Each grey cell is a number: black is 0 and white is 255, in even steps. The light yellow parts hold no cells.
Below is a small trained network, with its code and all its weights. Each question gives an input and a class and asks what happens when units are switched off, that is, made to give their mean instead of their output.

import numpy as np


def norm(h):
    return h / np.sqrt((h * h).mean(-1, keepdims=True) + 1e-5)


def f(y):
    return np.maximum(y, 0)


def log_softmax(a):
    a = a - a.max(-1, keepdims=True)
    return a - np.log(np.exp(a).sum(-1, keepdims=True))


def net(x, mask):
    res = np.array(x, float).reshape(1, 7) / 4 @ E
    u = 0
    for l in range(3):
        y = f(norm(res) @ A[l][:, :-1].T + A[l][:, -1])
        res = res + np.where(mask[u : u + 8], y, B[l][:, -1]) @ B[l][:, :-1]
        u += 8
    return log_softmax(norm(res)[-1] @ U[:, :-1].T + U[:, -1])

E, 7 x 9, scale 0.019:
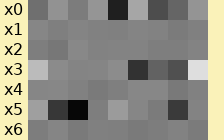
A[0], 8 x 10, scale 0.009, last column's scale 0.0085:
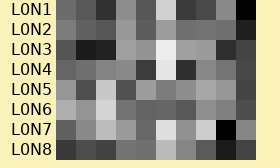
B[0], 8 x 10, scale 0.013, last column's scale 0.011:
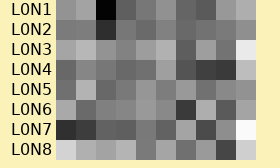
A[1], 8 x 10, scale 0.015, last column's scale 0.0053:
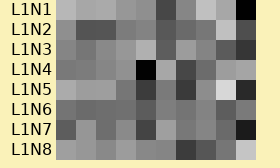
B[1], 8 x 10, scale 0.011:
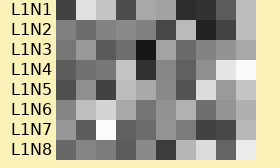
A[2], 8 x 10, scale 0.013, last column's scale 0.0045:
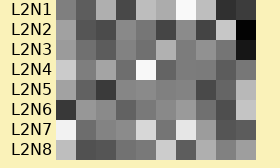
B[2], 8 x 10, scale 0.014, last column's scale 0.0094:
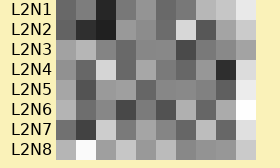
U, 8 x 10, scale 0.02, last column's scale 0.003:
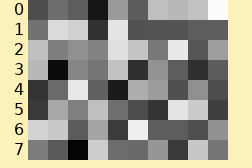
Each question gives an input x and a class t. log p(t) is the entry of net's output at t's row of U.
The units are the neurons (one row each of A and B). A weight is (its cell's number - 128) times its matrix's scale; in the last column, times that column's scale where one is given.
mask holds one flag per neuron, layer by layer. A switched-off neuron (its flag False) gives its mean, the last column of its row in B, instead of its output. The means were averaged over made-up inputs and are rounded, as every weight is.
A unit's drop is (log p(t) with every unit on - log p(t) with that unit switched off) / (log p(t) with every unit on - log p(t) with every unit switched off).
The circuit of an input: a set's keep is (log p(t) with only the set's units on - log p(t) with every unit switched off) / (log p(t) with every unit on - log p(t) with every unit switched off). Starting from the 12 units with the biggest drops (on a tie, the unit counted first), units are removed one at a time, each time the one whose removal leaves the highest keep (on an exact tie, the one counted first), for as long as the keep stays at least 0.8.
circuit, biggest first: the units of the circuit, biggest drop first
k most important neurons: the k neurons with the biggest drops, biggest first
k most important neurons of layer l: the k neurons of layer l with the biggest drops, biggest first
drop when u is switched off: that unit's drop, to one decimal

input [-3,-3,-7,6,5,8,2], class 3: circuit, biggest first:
(L1N4)
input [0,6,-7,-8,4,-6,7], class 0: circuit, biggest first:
(L2N1, L0N7)
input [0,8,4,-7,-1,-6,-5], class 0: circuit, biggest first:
(L2N1, L0N7)
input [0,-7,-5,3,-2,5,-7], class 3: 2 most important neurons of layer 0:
(L0N7, L0N4)
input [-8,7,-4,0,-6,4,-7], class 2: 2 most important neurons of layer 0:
(L0N7, L0N1)
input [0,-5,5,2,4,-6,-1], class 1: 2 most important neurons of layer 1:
(L1N1, L1N4)
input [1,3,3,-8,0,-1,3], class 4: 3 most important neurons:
(L0N7, L1N8, L0N4)
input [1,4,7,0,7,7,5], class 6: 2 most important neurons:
(L0N1, L0N7)
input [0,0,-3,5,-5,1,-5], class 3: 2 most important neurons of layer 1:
(L1N2, L1N4)
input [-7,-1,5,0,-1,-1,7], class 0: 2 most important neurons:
(L0N8, L0N3)
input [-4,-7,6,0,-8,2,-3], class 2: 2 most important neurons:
(L0N7, L1N4)
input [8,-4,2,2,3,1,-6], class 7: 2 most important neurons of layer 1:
(L1N4, L1N1)
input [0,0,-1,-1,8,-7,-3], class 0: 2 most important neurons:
(L1N4, L0N7)
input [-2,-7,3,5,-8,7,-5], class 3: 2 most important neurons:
(L1N4, L0N7)
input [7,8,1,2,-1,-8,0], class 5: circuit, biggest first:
(L1N5)
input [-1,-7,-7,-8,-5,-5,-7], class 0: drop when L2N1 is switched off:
0.4
